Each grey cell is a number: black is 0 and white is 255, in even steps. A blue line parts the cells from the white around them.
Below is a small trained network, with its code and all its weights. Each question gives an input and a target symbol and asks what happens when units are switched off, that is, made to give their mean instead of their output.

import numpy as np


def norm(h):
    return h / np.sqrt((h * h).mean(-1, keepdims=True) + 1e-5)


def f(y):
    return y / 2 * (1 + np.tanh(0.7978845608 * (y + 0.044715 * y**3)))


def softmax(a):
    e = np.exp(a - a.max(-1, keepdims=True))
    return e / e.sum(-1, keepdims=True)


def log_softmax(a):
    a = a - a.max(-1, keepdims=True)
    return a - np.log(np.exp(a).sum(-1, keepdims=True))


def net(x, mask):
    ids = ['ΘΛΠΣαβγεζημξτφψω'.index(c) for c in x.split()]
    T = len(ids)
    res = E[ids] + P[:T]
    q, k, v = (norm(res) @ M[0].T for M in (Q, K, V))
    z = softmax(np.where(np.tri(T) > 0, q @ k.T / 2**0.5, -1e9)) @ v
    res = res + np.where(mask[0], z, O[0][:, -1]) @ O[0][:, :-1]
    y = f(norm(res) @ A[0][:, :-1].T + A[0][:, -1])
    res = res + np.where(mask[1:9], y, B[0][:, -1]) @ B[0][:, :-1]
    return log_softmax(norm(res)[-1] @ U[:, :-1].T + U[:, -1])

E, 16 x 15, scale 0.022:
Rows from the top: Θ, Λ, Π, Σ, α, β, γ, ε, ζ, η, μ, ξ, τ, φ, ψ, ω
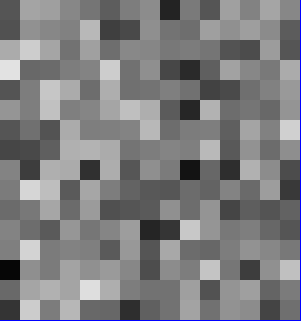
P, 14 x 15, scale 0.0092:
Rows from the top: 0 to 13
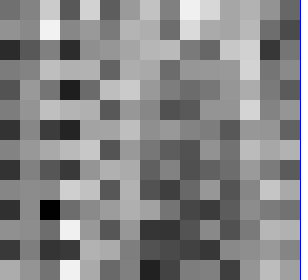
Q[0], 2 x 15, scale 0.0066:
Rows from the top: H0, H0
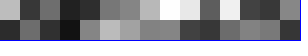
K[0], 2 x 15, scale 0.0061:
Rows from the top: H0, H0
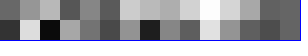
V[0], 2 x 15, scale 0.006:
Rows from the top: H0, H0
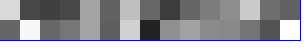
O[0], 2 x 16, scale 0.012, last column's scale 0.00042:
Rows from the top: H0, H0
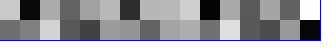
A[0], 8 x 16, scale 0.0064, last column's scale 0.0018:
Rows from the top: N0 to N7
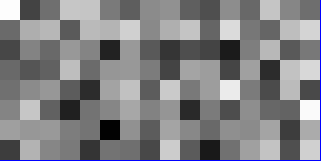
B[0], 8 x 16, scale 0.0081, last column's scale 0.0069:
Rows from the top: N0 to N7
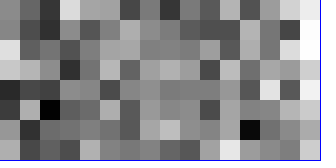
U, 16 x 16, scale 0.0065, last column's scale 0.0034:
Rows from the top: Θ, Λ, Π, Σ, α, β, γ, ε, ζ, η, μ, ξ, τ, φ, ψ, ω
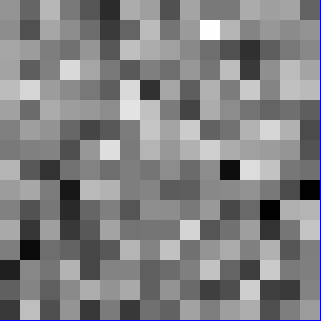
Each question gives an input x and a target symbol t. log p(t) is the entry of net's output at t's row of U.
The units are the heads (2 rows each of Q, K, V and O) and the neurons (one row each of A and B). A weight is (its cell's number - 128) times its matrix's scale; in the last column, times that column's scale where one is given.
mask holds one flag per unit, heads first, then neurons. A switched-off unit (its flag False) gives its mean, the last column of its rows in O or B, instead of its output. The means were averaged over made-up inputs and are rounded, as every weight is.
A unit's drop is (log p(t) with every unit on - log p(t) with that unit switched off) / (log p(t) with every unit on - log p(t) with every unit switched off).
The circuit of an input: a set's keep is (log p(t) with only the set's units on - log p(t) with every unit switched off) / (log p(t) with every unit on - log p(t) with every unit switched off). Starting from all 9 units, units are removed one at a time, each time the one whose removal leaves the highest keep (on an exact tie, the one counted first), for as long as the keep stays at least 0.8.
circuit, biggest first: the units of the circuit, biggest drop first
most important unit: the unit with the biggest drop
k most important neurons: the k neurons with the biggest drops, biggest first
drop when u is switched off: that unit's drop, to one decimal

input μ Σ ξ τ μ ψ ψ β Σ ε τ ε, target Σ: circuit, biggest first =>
[H0, N0]
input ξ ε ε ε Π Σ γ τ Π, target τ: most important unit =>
H0
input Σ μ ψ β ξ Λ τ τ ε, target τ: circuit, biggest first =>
[H0, N4, N1]
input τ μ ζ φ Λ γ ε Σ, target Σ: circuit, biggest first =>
[N0, N1]
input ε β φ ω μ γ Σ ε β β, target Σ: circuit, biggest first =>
[H0, N0]
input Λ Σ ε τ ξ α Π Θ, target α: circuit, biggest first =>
[H0, N2]
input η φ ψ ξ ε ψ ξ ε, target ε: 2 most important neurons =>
[N3, N0]
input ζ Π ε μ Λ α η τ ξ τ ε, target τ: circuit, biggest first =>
[H0, N4, N0]
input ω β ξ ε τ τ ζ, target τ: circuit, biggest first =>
[H0, N4]
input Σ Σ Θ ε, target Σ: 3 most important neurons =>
[N0, N1, N2]
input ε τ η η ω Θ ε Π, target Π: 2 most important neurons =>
[N6, N0]
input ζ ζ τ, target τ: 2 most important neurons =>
[N4, N1]
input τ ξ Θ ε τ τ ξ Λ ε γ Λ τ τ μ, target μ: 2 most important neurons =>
[N0, N4]
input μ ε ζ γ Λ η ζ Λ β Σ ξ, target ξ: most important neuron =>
[N4]
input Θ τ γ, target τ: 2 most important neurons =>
[N4, N1]
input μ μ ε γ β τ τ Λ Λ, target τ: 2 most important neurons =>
[N1, N4]
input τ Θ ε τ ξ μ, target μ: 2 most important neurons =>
[N4, N6]
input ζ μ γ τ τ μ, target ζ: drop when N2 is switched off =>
0.1
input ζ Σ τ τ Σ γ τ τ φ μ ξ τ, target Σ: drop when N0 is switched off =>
0.3
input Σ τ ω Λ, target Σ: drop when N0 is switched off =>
0.4
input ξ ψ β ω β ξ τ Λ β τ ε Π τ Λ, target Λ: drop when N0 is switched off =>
0.4
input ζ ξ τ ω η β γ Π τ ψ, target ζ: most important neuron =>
[N2]
